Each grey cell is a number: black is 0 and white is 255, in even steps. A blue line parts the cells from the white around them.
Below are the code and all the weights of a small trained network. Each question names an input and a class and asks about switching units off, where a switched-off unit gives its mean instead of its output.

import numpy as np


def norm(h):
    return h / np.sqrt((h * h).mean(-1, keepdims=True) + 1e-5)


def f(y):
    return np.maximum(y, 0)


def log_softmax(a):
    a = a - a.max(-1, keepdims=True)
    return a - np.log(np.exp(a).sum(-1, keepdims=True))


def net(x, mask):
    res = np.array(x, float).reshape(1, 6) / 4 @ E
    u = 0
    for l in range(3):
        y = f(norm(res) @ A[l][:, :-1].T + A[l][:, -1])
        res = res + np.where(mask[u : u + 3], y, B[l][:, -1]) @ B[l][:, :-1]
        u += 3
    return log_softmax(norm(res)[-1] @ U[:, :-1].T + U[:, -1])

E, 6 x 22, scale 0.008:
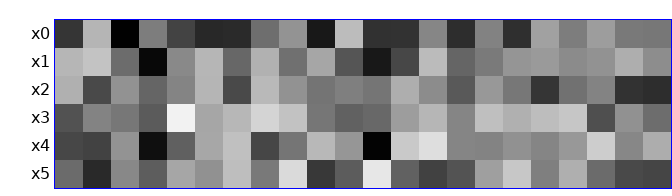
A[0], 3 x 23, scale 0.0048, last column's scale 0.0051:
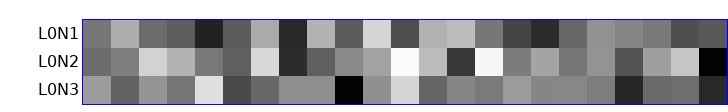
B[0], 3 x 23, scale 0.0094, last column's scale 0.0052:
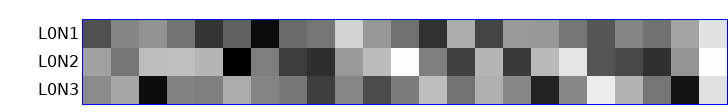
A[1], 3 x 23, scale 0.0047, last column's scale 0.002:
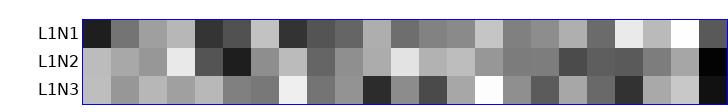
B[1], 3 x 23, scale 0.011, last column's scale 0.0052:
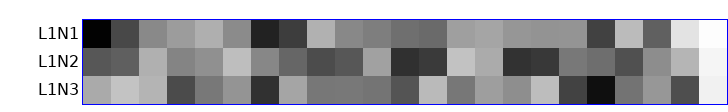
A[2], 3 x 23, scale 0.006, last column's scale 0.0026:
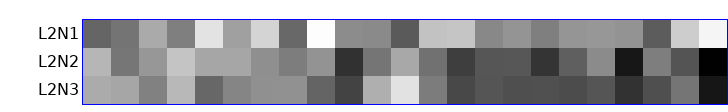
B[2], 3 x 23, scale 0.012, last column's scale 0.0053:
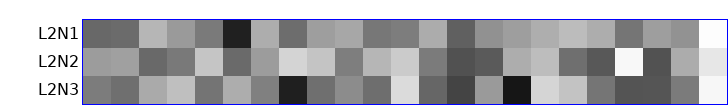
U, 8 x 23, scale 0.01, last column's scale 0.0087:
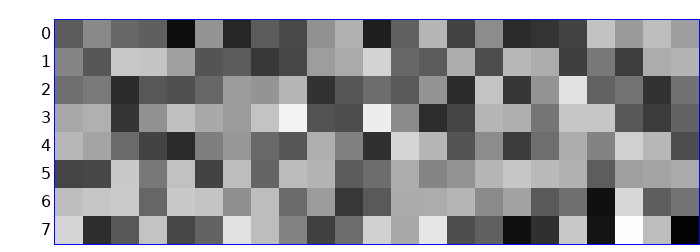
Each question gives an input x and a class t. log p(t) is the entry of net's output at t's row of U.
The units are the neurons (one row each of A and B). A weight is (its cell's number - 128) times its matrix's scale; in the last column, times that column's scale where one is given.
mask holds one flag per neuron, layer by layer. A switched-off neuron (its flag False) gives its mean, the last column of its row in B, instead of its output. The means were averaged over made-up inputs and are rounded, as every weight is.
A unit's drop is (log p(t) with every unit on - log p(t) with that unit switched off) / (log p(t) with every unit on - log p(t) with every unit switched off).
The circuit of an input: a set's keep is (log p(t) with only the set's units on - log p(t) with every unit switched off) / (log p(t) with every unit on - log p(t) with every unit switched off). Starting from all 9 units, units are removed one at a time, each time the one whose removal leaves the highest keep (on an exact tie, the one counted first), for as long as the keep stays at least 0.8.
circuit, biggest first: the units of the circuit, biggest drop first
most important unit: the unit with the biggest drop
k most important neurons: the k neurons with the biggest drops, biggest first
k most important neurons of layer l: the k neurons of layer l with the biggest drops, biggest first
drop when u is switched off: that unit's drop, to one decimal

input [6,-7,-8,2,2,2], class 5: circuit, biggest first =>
L1N1; L2N1
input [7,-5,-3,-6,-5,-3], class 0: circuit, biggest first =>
L0N2; L2N1
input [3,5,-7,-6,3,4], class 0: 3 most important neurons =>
L0N1; L0N2; L2N3
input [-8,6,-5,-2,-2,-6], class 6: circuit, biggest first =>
L1N3
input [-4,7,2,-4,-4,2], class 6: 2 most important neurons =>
L1N3; L0N2
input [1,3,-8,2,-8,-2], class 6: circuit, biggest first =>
L1N3; L0N2
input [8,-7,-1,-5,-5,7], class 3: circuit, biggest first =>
L0N3; L2N2
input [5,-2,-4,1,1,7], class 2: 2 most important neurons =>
L0N3; L2N2
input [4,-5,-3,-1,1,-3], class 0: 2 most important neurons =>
L0N1; L2N3
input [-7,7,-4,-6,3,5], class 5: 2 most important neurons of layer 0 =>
L0N1; L0N3
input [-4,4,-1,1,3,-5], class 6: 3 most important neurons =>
L1N3; L0N1; L0N2
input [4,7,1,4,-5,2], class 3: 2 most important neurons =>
L0N1; L1N1
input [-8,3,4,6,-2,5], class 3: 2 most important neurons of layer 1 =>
L1N1; L1N2
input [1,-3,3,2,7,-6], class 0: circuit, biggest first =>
L0N2
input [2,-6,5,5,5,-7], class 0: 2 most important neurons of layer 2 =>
L2N3; L2N2
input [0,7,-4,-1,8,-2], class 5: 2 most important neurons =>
L2N1; L1N1
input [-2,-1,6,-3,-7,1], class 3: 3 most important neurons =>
L2N2; L0N3; L0N2
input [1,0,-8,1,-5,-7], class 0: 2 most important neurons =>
L2N3; L1N3
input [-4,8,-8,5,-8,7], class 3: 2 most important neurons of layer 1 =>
L1N1; L1N2
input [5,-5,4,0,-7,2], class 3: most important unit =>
L0N3
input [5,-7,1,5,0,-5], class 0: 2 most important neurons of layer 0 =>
L0N1; L0N2
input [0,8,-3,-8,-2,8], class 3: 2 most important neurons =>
L0N2; L0N1
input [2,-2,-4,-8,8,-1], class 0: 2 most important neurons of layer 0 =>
L0N1; L0N2
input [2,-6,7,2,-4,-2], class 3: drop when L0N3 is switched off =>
0.2
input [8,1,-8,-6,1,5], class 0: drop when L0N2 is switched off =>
0.1
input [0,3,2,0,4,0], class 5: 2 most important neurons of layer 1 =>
L1N3; L1N2
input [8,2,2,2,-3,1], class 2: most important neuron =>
L1N1
